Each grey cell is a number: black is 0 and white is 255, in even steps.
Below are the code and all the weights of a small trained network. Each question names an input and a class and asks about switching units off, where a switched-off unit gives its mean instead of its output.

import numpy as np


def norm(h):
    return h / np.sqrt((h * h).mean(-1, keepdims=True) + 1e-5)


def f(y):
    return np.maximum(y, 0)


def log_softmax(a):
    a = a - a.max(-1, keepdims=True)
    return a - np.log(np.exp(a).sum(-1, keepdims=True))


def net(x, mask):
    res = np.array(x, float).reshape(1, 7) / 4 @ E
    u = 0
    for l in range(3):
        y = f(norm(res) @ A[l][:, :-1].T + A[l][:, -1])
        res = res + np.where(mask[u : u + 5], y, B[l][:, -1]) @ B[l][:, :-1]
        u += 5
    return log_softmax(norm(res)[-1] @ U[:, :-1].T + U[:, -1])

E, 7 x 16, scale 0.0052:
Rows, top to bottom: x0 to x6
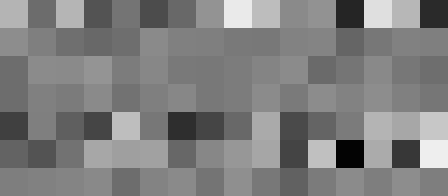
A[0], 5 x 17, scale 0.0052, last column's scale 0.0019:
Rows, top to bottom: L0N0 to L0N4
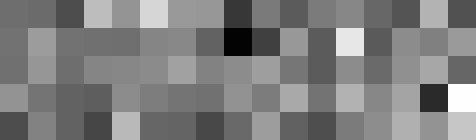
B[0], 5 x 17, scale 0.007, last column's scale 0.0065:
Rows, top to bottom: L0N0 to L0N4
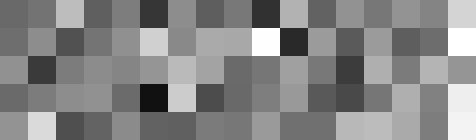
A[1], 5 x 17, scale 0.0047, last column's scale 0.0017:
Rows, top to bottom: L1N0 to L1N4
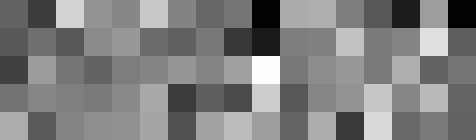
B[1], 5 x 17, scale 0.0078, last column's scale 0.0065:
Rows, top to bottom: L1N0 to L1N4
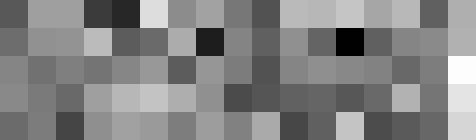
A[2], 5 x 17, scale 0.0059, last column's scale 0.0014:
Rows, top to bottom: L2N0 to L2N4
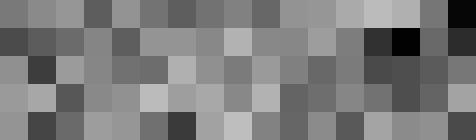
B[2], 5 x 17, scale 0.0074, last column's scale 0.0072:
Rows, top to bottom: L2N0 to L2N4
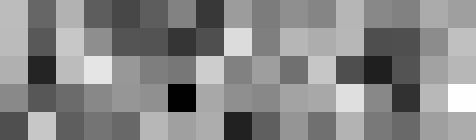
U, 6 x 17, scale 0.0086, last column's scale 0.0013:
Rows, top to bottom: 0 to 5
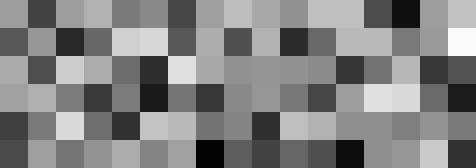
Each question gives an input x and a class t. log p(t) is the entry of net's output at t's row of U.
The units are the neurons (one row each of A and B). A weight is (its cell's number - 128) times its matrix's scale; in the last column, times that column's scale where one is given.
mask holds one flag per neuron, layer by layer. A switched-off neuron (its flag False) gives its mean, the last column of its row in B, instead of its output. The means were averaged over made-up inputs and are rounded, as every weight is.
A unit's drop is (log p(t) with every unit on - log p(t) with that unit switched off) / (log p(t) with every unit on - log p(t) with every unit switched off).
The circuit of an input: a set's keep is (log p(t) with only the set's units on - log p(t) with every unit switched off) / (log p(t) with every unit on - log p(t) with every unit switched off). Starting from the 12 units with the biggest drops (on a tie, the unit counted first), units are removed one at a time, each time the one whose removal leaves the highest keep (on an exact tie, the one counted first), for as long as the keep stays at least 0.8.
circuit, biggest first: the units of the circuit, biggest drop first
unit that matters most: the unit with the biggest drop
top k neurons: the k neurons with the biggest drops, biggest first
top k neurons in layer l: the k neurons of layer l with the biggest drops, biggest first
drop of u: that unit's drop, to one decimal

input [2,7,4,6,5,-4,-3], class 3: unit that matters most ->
L0N3
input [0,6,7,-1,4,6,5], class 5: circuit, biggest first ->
[L0N1; L2N3]
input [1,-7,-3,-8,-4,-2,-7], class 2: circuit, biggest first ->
[L0N3; L2N3]
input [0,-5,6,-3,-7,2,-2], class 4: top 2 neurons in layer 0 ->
[L0N1; L0N4]
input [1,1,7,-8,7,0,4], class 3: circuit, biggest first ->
[L0N1; L0N4]
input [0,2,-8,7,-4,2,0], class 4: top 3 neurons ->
[L0N1; L1N0; L0N4]
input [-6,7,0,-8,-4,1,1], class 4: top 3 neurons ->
[L0N0; L1N0; L0N4]
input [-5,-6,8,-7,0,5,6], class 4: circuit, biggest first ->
[L1N0; L0N0]
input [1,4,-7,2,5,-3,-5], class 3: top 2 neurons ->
[L0N3; L1N4]
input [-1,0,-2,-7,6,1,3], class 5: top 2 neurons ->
[L0N1; L1N1]
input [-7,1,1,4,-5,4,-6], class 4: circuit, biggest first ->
[L0N0; L1N0]
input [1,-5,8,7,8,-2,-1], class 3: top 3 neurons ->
[L0N4; L0N1; L1N4]
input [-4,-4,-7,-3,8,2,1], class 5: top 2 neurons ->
[L1N1; L0N0]
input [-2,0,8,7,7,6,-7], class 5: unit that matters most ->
L0N1
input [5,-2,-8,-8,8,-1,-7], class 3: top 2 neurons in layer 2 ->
[L2N0; L2N3]
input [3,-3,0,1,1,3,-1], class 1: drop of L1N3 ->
0.2
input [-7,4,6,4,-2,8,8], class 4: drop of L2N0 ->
0.0
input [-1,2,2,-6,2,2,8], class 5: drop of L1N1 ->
0.1
